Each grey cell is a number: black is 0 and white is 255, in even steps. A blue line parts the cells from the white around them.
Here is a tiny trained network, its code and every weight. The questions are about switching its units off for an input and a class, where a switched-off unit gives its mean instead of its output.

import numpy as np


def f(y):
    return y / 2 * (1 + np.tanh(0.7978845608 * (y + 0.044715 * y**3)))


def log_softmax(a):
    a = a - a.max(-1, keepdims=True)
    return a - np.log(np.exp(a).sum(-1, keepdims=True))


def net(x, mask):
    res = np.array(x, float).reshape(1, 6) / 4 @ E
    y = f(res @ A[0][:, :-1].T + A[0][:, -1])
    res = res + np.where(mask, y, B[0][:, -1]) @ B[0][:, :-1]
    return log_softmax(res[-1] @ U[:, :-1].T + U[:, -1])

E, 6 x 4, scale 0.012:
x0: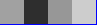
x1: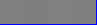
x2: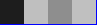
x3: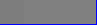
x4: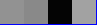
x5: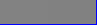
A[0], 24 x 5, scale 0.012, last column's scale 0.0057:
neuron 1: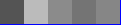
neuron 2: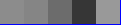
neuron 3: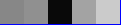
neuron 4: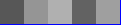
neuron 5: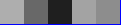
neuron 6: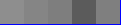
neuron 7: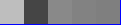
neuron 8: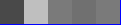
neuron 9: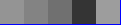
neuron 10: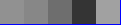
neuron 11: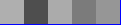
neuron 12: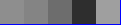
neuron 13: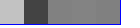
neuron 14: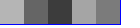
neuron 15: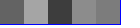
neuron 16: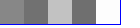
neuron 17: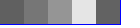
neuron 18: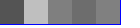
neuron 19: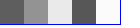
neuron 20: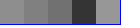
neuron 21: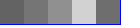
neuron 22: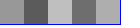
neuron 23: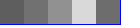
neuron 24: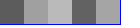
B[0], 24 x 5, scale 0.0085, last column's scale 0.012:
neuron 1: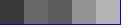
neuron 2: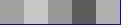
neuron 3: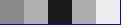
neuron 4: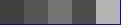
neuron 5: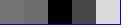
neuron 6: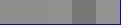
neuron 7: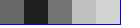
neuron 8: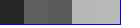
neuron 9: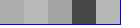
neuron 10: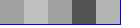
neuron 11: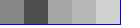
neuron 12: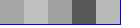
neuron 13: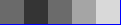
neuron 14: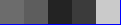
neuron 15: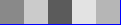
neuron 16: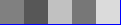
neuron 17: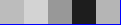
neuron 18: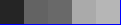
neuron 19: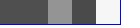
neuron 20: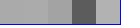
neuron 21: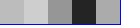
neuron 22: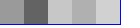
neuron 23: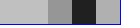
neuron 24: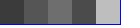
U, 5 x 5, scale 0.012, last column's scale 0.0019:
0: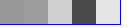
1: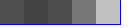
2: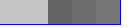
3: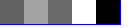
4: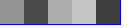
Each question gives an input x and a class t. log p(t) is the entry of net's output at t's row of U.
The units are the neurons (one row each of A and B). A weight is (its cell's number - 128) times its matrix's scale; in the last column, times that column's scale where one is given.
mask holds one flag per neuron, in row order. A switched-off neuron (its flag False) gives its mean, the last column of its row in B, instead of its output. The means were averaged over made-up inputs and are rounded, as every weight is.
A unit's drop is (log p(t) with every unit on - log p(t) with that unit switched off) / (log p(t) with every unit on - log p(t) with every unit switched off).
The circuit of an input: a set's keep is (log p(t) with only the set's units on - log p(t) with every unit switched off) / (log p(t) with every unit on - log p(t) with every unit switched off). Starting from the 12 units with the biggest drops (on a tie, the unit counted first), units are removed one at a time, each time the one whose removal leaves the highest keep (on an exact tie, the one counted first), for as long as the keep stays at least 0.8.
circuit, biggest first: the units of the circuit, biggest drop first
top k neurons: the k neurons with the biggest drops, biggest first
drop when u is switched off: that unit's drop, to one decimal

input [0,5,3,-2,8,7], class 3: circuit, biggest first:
neuron 15
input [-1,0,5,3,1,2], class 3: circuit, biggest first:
neuron 14; neuron 15
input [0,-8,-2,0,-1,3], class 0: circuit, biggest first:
neuron 3; neuron 5
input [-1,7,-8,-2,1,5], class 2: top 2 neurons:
neuron 19; neuron 5
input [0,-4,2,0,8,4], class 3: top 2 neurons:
neuron 15; neuron 3
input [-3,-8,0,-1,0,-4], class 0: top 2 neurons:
neuron 5; neuron 7
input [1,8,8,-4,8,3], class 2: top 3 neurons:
neuron 17; neuron 23; neuron 21
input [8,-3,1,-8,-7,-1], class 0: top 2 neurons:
neuron 17; neuron 23
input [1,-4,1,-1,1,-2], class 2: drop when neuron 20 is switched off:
-0.1
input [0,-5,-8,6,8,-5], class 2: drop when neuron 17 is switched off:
-0.1
